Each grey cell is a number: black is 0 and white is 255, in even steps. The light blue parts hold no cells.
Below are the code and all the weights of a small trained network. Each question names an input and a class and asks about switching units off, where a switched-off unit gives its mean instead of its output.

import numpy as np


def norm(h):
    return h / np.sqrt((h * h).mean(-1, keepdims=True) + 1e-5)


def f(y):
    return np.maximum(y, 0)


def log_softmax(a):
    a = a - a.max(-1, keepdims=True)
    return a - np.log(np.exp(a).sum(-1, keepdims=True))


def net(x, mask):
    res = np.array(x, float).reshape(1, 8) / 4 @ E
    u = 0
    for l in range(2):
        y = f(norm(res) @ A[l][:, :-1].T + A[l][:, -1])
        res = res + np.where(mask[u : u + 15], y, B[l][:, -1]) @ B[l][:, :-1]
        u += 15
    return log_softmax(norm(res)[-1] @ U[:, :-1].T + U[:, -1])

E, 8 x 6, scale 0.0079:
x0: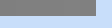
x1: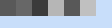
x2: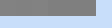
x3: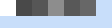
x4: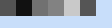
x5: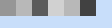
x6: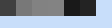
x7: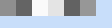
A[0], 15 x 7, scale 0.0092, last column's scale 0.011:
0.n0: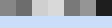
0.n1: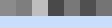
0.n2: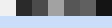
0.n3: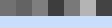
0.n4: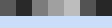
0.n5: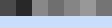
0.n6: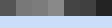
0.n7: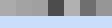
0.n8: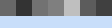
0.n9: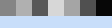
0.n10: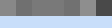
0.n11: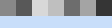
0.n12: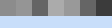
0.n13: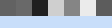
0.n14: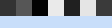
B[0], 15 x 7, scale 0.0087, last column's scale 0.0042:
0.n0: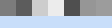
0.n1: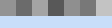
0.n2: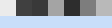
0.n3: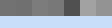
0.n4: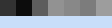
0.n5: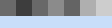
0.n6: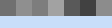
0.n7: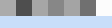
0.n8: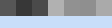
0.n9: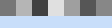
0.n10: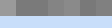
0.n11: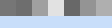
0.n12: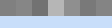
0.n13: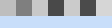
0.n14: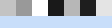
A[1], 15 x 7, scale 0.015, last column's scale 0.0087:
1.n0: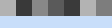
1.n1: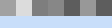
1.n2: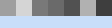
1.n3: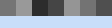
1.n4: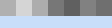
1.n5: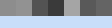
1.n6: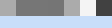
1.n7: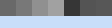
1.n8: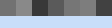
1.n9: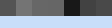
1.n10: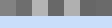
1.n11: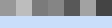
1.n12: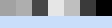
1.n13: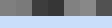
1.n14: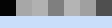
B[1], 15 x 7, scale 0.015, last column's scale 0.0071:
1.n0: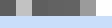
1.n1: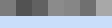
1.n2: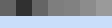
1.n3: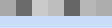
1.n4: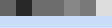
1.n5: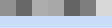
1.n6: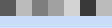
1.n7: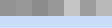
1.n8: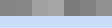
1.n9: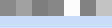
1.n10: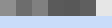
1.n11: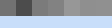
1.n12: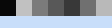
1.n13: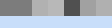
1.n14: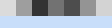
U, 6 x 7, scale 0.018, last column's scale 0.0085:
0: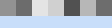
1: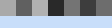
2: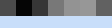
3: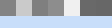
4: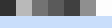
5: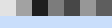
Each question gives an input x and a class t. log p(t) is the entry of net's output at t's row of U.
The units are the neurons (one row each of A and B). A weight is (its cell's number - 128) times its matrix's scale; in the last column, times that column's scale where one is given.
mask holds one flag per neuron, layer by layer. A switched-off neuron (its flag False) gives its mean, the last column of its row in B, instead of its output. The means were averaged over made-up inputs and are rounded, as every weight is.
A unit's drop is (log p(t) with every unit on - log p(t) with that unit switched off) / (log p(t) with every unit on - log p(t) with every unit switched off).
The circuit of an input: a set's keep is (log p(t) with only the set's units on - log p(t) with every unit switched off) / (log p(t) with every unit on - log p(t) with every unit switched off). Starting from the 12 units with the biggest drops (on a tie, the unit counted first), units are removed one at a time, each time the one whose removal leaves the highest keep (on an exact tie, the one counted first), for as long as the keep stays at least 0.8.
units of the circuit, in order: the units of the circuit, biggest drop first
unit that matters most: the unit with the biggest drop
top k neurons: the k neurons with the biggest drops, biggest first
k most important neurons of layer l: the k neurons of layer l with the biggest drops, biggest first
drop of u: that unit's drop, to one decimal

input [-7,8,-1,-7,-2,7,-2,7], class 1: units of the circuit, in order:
[0.n14; 0.n13; 1.n10]
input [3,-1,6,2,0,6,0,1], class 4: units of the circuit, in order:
[1.n12]
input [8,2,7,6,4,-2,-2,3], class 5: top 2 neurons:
[0.n2; 1.n0]
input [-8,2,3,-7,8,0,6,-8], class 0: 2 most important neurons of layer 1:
[1.n3; 1.n13]
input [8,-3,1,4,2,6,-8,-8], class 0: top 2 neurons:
[1.n3; 1.n5]
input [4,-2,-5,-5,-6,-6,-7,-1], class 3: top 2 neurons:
[1.n6; 0.n7]
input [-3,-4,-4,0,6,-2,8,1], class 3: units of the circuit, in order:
[1.n9; 1.n7]
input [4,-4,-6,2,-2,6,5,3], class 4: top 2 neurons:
[1.n12; 0.n14]
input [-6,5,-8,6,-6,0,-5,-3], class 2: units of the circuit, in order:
[1.n2; 1.n14]
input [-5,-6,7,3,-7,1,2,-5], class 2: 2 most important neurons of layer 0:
[0.n14; 0.n13]
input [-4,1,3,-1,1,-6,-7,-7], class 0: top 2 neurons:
[1.n13; 1.n3]
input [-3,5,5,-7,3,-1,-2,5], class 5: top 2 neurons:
[1.n14; 0.n7]
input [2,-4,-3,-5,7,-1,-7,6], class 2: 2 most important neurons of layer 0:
[0.n4; 0.n14]
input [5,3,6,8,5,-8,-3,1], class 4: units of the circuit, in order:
[1.n0]
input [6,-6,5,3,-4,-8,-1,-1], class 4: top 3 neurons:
[1.n0; 0.n14; 0.n13]
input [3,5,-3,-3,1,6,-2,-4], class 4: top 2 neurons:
[1.n12; 0.n9]
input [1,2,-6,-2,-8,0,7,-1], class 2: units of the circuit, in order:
[1.n4; 1.n2]
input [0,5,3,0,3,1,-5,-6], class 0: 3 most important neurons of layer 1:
[1.n3; 1.n5; 1.n13]
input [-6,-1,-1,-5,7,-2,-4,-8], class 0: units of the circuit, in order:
[1.n3; 1.n13]
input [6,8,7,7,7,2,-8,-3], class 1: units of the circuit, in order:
[0.n13; 0.n14]
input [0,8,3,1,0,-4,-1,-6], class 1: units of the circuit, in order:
[0.n14]
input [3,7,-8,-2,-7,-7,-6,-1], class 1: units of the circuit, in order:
[0.n14; 0.n13]
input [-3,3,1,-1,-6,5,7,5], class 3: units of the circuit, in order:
[1.n7; 1.n9]
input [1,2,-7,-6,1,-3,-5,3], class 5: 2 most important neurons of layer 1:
[1.n14; 1.n9]
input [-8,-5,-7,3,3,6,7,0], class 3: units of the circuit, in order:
[1.n9; 1.n7]
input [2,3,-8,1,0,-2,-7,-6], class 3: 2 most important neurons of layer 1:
[1.n6; 1.n4]
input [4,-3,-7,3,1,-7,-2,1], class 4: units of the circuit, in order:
[1.n0]
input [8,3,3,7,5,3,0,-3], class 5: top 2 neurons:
[0.n2; 1.n4]
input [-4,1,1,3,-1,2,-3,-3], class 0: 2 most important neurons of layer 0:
[0.n11; 0.n0]
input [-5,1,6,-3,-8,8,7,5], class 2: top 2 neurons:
[1.n4; 1.n1]
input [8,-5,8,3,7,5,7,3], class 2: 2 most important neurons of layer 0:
[0.n4; 0.n8]
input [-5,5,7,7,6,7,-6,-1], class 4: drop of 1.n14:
0.2
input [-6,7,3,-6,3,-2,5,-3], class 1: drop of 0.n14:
1.2
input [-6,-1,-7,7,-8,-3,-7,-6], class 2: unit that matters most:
1.n2
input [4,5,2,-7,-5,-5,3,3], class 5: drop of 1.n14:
1.0
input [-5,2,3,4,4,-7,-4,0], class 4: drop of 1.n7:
0.0
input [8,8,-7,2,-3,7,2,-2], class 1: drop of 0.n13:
0.1
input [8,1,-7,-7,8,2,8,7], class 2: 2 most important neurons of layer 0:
[0.n4; 0.n5]
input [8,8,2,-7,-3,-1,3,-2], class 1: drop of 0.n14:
0.8
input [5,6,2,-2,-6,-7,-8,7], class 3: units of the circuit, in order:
[1.n6]
